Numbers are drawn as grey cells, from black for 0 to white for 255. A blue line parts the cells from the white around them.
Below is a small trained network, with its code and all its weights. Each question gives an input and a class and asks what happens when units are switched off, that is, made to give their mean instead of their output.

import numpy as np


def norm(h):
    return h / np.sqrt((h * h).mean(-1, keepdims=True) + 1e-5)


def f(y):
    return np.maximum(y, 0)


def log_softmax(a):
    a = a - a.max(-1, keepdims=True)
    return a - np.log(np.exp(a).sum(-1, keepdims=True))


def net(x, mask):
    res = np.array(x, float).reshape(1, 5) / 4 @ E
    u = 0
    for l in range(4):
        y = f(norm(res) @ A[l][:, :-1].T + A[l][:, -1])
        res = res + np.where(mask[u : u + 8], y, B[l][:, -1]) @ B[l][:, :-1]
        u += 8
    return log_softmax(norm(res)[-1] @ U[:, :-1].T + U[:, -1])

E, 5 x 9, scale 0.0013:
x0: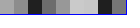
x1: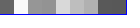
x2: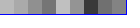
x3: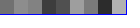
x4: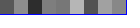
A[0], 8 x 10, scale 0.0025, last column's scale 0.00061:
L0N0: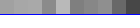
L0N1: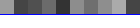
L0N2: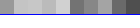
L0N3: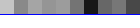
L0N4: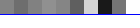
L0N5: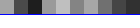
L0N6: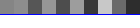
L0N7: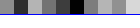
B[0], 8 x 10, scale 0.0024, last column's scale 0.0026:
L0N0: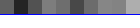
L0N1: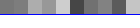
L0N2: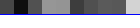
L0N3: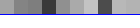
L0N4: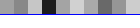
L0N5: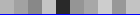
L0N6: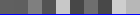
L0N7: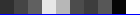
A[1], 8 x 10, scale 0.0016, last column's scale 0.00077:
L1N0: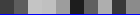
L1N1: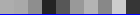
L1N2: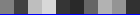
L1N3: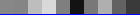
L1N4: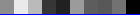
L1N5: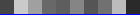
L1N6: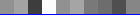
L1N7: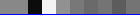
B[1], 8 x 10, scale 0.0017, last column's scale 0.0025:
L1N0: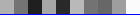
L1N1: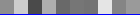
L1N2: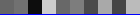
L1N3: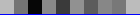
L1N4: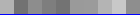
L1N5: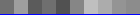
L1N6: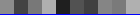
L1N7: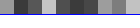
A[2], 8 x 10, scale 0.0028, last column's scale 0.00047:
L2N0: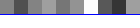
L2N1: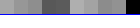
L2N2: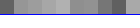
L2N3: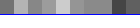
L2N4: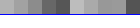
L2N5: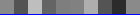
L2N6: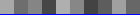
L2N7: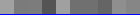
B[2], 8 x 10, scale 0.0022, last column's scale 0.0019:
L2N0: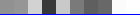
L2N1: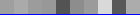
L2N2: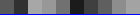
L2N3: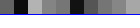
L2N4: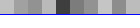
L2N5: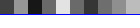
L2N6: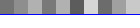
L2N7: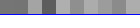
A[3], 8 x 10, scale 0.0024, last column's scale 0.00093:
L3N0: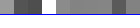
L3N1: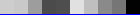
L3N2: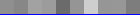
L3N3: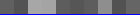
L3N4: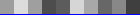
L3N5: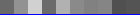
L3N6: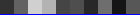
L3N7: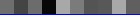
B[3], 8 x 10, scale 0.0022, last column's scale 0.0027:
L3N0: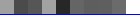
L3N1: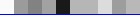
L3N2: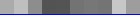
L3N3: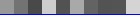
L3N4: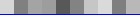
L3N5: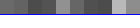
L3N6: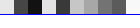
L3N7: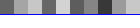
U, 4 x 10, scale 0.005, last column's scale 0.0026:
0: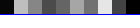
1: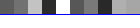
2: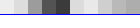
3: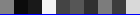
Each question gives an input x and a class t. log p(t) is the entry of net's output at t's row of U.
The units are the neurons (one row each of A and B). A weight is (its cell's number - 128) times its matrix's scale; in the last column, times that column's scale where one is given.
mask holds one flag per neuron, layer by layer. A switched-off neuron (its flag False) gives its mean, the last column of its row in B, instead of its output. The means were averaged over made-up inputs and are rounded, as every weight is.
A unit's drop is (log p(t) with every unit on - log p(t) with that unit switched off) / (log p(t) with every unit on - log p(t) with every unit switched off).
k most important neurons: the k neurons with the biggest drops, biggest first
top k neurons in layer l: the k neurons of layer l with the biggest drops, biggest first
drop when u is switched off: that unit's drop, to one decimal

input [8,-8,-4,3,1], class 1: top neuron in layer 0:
(L0N1)
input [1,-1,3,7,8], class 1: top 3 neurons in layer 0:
(L0N5 L0N4 L0N1)
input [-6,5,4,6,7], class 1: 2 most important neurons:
(L0N5 L1N0)
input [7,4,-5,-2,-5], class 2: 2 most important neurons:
(L0N7 L0N5)
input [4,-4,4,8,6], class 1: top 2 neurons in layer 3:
(L3N7 L3N6)
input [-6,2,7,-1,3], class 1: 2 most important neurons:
(L0N3 L0N7)
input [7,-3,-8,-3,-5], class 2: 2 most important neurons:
(L0N5 L0N2)
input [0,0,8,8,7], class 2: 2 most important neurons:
(L0N7 L0N2)
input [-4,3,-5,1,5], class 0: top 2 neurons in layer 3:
(L3N0 L3N6)
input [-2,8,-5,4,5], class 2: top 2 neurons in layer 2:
(L2N5 L2N4)
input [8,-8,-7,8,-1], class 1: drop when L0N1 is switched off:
0.2
